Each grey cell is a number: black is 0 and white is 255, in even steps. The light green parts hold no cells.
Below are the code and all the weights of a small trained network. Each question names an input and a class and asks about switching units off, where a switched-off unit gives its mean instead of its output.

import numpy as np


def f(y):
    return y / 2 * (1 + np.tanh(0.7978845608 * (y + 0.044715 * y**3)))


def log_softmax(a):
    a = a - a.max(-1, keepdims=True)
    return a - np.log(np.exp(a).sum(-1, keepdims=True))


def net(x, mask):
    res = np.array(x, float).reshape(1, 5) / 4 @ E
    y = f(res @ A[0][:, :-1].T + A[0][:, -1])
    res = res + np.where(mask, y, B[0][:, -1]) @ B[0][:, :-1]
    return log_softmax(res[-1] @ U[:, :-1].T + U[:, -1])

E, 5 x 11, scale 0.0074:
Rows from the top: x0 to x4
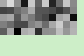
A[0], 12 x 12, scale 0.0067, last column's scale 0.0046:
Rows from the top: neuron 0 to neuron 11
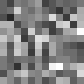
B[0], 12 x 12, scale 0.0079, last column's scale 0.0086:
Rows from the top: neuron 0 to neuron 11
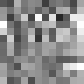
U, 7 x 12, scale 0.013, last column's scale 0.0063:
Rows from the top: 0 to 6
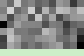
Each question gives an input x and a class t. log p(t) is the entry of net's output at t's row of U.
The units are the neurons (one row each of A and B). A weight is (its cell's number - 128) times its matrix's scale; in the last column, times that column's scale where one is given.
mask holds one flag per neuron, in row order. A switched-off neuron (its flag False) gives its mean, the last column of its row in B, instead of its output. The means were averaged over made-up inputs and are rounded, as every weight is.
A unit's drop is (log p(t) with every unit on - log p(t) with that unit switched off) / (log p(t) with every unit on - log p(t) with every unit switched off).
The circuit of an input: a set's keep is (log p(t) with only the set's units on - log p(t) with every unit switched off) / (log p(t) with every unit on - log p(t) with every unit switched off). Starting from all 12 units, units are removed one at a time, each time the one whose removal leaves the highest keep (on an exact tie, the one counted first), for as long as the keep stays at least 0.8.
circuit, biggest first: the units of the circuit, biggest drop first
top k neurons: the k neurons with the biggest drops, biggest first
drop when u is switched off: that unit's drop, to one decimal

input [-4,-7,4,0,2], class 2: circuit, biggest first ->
neuron 5
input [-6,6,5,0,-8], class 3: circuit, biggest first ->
neuron 3; neuron 0
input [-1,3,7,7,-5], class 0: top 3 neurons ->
neuron 2; neuron 9; neuron 0
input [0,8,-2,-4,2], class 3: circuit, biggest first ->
neuron 3; neuron 9
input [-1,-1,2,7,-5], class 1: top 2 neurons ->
neuron 2; neuron 5
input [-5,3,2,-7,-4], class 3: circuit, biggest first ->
neuron 3; neuron 9
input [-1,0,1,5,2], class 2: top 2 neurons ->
neuron 5; neuron 4
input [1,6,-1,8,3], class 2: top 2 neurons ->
neuron 5; neuron 2
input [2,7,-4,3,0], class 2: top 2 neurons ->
neuron 2; neuron 5
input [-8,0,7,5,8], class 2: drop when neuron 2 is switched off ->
0.0
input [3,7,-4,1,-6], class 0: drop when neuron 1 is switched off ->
0.2
